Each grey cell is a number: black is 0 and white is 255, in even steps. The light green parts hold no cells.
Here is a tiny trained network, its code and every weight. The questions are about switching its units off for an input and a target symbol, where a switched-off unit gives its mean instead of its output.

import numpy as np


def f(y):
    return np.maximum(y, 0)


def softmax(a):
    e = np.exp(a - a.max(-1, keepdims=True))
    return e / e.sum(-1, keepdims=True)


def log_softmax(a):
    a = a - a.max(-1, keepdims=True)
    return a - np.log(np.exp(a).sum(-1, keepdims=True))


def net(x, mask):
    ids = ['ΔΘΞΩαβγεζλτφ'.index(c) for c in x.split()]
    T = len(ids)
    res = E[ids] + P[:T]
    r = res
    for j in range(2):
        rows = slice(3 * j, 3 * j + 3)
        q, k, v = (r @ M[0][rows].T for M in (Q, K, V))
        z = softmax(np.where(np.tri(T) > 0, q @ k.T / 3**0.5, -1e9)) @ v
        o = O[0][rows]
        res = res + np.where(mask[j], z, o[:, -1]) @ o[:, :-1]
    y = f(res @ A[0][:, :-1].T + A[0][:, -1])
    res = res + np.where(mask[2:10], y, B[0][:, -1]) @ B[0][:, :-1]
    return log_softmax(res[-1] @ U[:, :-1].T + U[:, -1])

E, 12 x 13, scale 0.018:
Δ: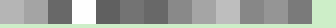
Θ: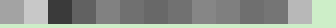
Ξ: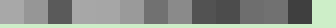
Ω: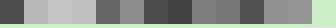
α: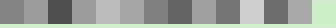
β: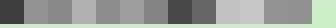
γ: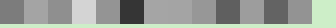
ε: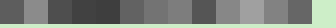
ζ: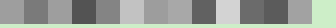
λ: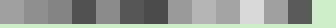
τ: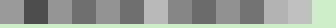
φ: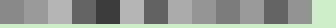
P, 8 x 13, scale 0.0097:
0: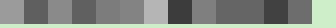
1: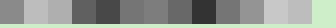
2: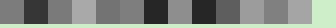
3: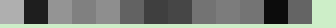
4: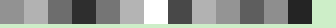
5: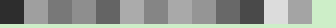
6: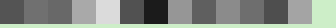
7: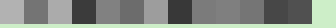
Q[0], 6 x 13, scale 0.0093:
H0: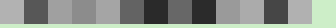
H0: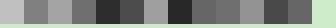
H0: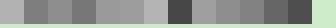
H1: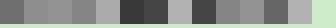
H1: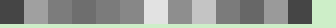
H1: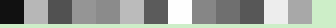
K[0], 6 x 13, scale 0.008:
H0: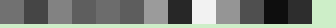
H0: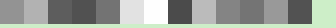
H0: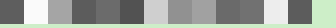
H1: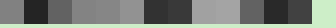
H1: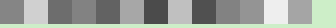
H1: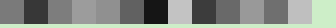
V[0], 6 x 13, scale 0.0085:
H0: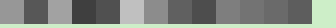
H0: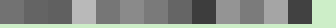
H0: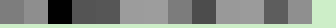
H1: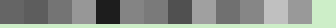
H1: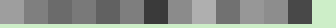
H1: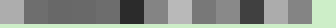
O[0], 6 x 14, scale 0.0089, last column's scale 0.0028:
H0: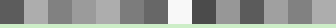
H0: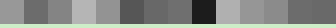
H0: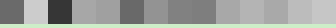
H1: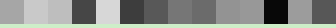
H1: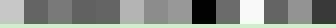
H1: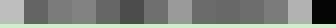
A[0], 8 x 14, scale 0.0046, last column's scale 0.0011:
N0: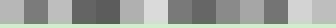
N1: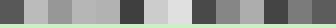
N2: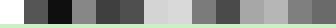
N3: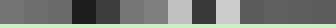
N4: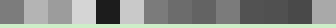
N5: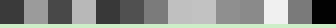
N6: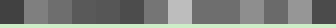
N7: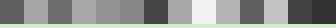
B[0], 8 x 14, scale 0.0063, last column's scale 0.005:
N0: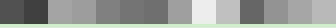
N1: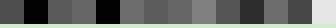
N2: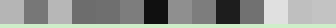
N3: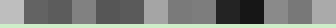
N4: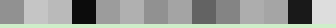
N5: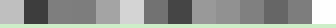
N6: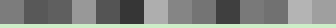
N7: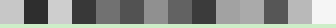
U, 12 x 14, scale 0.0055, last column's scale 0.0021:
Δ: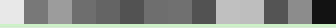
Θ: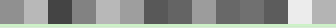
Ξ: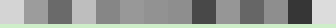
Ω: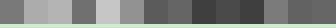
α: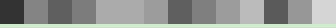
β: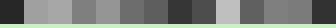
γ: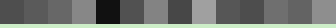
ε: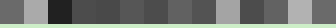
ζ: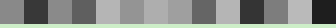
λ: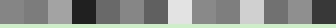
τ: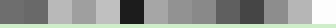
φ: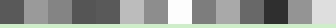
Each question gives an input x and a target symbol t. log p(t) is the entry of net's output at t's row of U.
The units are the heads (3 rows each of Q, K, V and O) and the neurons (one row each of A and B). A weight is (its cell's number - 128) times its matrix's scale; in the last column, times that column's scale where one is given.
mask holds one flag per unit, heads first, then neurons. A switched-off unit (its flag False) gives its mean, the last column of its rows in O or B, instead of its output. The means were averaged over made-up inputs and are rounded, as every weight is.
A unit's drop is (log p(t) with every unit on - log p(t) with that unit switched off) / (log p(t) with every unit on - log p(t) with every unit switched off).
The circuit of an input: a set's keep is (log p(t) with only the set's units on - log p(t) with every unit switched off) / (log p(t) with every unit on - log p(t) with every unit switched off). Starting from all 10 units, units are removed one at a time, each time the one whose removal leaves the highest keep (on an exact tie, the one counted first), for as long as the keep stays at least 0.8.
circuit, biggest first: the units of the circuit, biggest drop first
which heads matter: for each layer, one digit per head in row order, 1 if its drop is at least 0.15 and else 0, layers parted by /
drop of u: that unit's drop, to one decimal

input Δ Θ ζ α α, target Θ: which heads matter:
11
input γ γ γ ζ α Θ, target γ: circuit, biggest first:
[H0]
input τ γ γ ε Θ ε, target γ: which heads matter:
10
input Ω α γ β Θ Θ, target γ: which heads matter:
10
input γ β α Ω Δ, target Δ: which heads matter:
00
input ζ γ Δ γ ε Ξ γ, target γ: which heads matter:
00
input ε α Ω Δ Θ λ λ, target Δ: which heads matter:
11
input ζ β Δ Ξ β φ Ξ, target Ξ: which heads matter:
11
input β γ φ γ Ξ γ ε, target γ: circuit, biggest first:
[H0 H1]
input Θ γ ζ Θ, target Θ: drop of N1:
0.2
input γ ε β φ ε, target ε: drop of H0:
0.5
